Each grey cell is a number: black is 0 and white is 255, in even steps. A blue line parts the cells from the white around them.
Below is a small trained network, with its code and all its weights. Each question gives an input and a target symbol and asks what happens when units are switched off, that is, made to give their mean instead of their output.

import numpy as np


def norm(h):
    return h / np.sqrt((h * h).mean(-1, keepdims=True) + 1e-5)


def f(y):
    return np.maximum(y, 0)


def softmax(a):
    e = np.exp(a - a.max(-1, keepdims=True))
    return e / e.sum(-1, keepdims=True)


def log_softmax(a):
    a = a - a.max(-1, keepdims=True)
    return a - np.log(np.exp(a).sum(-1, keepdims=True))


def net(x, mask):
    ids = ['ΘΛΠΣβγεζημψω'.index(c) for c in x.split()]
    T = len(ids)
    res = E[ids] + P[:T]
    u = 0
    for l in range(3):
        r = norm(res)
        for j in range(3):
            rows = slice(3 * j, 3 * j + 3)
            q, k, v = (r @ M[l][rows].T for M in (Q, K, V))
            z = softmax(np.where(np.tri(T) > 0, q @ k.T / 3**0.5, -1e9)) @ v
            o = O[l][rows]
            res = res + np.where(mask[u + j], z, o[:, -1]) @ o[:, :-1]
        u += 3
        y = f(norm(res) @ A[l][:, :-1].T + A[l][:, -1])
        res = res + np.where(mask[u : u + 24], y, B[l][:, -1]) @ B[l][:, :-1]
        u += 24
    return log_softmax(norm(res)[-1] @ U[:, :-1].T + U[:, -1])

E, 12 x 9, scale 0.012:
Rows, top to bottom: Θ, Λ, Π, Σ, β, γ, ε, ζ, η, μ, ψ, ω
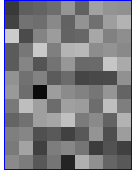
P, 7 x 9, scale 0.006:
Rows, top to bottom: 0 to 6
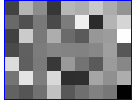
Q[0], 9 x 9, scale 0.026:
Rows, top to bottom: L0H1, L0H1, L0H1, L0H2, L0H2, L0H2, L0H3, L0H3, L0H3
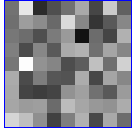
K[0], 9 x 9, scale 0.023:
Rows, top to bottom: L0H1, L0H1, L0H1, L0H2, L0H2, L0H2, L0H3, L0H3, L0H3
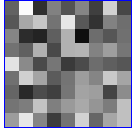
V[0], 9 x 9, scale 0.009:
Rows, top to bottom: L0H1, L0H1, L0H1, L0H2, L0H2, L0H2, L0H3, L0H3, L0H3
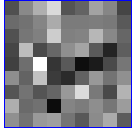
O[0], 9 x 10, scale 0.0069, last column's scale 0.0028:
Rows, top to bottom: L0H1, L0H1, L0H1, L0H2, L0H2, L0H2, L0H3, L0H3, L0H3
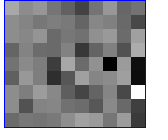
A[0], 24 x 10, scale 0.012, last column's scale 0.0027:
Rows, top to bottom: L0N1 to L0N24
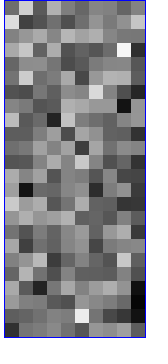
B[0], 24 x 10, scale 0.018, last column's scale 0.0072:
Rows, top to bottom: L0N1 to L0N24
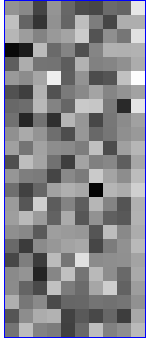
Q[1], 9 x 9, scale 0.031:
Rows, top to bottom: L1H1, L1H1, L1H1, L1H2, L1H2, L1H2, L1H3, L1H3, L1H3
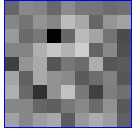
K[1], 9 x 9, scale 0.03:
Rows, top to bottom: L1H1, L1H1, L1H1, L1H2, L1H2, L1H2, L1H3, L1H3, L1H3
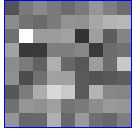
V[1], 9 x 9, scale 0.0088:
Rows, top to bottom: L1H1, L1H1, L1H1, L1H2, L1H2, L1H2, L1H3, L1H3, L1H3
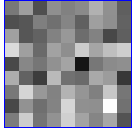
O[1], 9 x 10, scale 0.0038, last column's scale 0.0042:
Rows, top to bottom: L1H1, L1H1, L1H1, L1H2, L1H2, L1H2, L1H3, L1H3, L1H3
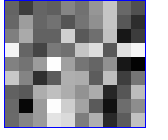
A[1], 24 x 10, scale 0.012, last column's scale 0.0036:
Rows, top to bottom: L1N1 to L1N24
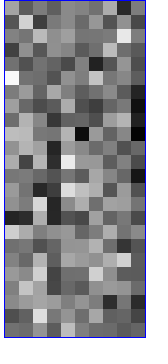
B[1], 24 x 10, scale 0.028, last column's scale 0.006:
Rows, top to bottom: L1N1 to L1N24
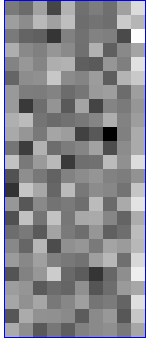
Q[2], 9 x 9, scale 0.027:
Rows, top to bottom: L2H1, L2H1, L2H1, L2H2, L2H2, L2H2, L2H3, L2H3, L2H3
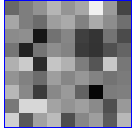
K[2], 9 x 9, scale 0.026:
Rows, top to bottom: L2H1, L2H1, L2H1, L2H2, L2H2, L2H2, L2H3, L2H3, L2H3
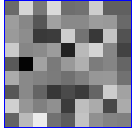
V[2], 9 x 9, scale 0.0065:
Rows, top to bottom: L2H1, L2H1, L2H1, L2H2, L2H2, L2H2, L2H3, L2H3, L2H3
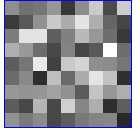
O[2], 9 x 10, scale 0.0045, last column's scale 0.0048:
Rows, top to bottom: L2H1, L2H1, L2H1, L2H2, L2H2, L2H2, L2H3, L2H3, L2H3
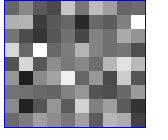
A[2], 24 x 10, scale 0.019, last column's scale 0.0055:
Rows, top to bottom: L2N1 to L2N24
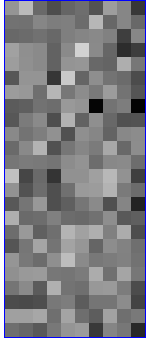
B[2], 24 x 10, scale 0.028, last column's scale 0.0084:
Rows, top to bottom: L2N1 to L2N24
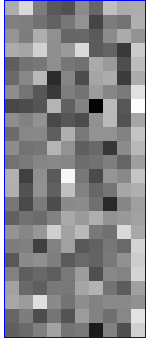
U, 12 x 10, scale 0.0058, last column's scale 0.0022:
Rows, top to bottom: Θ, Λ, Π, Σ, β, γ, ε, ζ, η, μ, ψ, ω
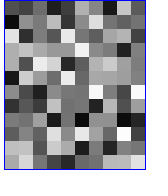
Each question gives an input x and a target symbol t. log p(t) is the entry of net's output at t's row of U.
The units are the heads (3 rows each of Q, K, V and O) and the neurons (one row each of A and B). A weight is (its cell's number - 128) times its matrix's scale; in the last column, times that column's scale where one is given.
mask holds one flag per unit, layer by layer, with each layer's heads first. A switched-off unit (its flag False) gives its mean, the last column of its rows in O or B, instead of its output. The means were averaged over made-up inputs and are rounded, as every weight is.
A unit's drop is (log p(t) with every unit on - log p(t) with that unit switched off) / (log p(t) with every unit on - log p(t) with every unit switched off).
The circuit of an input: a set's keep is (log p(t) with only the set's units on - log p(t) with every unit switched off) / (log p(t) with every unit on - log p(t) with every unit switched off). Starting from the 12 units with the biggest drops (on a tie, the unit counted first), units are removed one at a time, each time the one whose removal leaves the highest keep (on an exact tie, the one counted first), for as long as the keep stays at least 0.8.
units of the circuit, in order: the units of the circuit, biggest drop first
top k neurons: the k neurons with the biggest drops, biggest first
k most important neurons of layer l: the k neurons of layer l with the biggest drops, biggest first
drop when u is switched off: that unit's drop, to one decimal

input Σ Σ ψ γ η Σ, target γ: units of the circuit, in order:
(L0H2 L1N14 L0N20)
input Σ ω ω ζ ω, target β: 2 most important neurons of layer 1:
(L1N12 L1N6)
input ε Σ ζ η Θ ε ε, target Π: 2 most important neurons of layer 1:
(L1N18 L1N1)
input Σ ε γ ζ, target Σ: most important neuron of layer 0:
(L0N14)
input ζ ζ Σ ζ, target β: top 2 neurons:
(L0N13 L1N12)
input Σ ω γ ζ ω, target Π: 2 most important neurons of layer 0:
(L0N15 L0N2)
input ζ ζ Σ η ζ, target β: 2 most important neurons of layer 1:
(L1N12 L1N20)
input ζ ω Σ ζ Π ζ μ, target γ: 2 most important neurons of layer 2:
(L2N6 L2N17)
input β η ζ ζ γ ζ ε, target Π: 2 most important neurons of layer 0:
(L0N21 L0N2)
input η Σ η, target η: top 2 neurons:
(L0N4 L1N3)
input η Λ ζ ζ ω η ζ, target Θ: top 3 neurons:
(L0N2 L1N11 L0N8)
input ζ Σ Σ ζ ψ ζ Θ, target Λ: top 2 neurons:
(L1N16 L0N7)
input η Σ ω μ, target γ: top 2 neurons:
(L1N14 L2N17)
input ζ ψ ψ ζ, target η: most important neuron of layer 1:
(L1N1)
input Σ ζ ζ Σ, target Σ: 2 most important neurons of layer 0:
(L0N3 L0N4)
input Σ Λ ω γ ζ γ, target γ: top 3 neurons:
(L1N14 L2N17 L2N6)
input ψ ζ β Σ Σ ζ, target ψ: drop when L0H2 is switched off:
1.2
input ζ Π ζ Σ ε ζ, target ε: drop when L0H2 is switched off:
0.9
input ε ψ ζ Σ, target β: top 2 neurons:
(L1N12 L1N20)
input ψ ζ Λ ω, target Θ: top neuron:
(L0N2)
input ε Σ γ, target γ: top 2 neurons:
(L1N14 L0N19)
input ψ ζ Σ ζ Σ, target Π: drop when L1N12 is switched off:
0.2
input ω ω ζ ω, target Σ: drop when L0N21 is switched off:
0.0
